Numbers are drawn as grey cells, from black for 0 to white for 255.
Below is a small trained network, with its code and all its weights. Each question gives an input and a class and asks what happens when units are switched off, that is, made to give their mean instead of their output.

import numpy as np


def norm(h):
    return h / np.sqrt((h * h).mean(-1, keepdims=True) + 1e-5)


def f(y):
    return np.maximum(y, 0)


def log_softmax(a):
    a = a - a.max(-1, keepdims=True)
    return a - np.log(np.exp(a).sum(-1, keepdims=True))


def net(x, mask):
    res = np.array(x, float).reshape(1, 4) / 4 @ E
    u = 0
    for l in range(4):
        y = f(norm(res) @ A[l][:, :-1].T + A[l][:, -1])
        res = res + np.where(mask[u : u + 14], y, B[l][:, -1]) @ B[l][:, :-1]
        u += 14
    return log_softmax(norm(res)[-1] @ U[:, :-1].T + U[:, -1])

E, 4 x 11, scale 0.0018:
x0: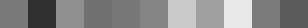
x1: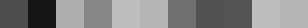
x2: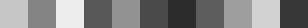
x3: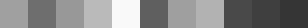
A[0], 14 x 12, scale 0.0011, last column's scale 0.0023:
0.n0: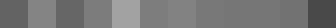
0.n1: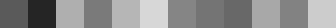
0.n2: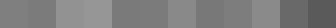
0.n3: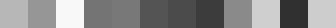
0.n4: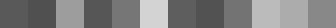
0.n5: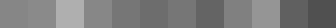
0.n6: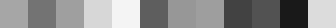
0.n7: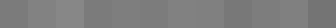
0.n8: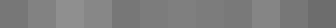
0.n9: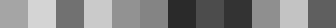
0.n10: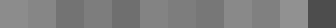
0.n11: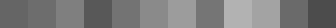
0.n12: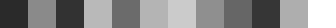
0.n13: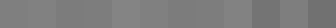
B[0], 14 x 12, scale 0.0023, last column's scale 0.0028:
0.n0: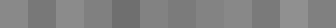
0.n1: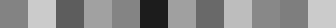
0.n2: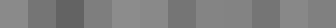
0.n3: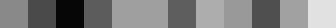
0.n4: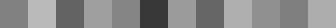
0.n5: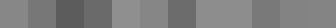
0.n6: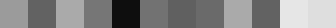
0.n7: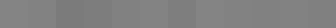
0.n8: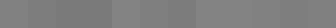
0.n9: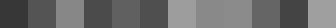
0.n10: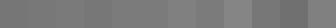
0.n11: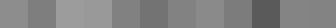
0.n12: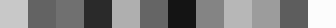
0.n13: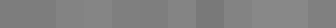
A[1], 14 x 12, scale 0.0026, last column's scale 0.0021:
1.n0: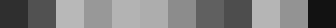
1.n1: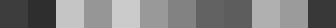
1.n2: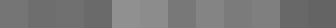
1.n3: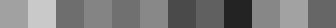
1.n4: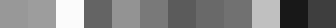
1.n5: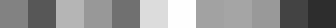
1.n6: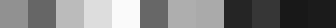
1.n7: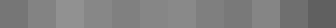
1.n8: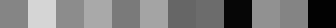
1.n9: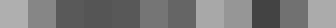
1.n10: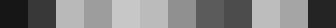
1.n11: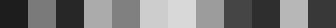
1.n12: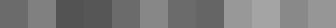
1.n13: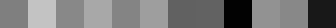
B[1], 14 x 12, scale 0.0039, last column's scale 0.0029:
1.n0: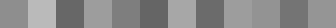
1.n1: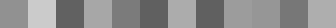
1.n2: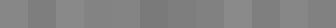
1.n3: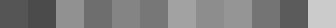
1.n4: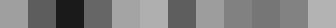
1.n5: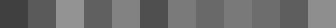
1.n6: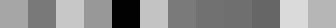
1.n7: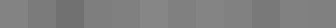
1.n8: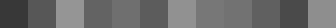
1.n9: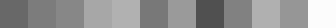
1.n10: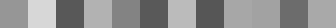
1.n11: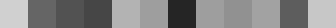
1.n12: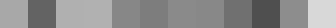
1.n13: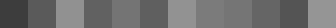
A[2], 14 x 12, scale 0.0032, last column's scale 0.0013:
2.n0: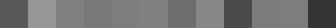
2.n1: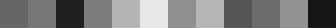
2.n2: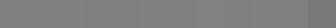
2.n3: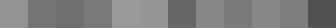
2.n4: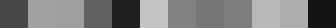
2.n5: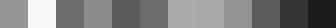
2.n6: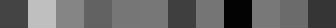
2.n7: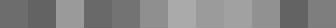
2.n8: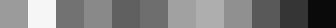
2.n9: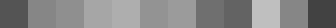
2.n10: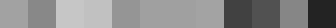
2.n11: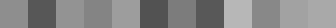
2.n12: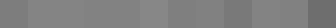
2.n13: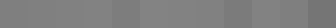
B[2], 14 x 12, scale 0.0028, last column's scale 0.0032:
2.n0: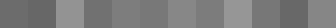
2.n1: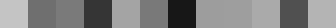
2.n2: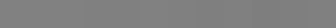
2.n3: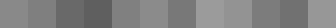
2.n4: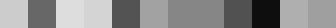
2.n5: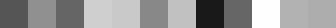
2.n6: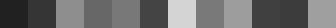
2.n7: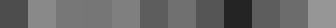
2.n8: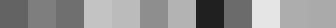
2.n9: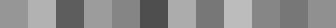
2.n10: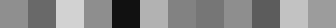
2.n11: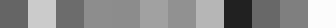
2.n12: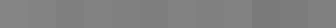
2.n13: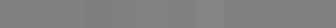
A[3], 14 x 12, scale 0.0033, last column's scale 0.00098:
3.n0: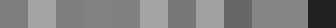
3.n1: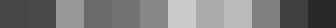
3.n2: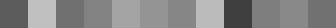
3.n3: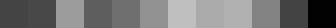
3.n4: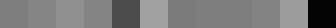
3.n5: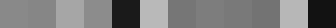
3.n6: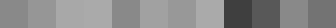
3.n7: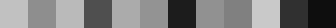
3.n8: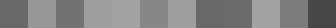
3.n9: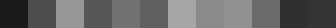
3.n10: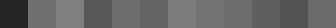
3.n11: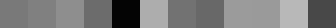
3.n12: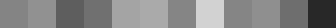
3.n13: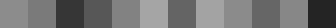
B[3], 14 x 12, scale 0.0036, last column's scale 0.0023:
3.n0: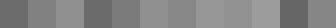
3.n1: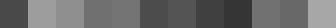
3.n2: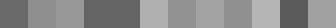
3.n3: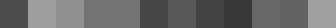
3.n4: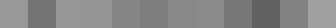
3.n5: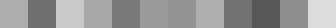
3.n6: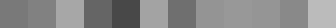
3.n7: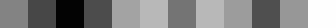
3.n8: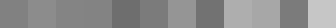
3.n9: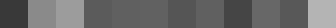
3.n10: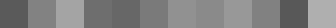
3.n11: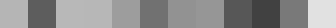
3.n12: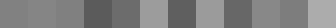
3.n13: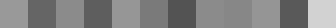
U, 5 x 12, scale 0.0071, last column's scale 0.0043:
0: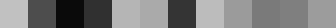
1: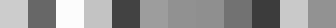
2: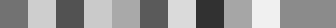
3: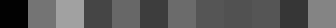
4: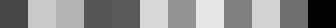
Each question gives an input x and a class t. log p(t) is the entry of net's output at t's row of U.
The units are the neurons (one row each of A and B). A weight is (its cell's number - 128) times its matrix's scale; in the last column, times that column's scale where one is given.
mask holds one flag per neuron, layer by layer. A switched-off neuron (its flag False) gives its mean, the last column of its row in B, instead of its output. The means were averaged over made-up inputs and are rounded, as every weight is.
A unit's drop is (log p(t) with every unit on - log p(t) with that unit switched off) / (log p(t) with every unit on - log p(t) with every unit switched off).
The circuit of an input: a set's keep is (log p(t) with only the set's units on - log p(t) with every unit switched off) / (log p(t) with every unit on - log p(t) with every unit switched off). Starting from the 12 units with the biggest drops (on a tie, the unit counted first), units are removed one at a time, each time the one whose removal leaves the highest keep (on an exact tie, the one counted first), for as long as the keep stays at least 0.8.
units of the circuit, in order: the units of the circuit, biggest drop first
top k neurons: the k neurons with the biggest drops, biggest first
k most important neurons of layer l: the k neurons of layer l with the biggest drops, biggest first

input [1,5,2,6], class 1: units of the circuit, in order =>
1.n6
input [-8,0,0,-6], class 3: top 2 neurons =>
2.n6, 0.n6
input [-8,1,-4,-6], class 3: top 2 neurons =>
2.n6, 0.n6
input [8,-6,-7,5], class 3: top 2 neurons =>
1.n5, 0.n3
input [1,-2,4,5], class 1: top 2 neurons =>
0.n12, 1.n6
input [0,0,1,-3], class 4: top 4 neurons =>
2.n11, 1.n6, 0.n6, 1.n12
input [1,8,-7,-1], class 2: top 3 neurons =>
1.n10, 0.n3, 1.n1
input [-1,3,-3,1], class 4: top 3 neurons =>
0.n12, 0.n3, 2.n11
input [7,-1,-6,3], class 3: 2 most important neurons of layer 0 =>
0.n3, 0.n12
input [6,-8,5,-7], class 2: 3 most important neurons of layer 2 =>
2.n5, 2.n8, 2.n10
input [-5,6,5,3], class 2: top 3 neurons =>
0.n12, 1.n1, 1.n11
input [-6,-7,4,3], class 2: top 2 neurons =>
2.n5, 2.n8
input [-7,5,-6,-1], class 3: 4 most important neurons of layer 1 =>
1.n13, 1.n8, 1.n4, 1.n3
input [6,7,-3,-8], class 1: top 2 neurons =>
2.n4, 1.n9
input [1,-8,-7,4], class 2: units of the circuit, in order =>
2.n5
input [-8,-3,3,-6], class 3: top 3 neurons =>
2.n6, 0.n6, 1.n6
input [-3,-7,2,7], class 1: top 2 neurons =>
1.n6, 2.n10
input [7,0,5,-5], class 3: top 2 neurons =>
0.n12, 1.n6
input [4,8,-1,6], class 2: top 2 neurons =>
1.n10, 1.n1
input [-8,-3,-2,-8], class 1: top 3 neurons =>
2.n4, 3.n5, 3.n11
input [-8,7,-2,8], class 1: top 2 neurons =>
1.n6, 2.n10
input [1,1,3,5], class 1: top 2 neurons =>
0.n12, 1.n6
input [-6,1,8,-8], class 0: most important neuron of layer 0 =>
0.n6
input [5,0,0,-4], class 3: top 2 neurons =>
1.n6, 0.n6
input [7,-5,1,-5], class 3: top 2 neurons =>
1.n6, 0.n6
